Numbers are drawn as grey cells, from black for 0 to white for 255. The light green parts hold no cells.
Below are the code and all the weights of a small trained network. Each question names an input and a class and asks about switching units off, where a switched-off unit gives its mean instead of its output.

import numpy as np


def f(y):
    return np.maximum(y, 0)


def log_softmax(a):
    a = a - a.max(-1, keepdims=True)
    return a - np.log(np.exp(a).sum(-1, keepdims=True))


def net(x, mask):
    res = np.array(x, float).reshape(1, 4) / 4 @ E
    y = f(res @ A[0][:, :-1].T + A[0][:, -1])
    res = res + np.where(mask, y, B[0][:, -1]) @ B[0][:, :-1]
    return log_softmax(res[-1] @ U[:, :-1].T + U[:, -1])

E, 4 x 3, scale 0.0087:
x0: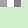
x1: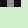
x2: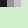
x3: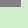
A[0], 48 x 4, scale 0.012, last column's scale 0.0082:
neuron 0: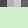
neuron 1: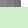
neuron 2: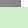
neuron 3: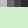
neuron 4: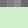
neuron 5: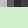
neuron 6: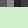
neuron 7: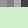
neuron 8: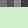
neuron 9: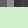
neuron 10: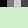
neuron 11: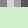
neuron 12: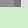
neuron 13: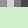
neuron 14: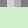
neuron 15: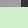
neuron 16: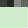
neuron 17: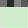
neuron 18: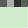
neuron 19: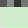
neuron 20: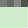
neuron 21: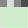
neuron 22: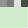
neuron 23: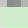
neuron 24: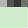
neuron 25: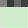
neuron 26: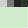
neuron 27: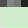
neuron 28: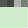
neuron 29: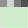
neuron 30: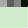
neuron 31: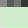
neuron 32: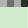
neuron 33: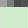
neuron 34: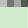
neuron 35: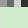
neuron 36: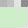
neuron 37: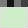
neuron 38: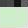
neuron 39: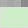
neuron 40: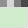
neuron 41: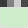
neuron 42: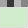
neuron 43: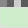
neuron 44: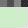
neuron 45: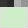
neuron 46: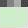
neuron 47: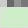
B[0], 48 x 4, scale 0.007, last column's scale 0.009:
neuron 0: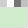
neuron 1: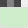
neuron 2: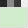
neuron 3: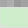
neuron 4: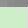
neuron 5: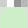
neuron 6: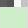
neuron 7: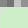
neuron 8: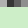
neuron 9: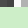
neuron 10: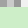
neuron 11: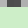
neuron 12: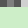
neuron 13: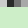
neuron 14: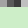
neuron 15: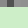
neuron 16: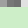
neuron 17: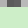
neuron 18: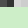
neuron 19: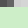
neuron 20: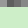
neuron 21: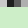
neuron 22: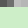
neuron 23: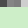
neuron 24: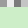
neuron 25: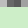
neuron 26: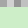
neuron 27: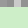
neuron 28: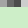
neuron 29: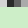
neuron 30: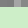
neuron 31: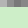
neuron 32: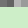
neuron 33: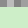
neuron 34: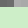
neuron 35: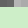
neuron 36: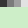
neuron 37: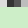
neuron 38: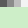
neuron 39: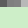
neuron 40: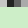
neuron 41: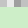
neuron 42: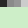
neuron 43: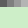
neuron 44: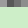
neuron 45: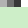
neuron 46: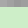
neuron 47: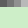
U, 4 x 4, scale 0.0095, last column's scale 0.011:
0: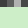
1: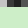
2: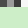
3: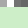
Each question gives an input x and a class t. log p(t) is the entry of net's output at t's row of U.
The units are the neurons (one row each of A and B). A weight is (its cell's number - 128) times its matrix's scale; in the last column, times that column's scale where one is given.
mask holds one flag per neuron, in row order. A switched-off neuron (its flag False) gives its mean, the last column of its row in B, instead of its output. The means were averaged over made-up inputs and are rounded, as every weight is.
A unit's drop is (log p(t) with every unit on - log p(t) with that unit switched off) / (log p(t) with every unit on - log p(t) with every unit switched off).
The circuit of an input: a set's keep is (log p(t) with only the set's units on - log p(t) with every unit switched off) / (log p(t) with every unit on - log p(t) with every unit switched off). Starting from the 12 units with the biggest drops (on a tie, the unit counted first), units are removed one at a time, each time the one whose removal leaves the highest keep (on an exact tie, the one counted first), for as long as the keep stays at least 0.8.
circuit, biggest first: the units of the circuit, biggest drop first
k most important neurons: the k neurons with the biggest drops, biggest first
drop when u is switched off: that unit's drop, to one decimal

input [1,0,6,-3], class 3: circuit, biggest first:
(neuron 0; neuron 41)
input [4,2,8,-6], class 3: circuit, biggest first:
(neuron 0)
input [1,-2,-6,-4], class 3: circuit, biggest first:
(neuron 5; neuron 26)
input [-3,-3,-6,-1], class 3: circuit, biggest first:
(neuron 5; neuron 24)
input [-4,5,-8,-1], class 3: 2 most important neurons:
(neuron 5; neuron 24)
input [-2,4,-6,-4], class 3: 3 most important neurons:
(neuron 5; neuron 24; neuron 26)
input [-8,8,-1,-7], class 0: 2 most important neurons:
(neuron 38; neuron 6)
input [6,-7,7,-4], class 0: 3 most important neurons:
(neuron 36; neuron 22; neuron 35)
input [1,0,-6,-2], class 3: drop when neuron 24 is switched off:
0.1
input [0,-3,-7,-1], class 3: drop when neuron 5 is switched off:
0.2
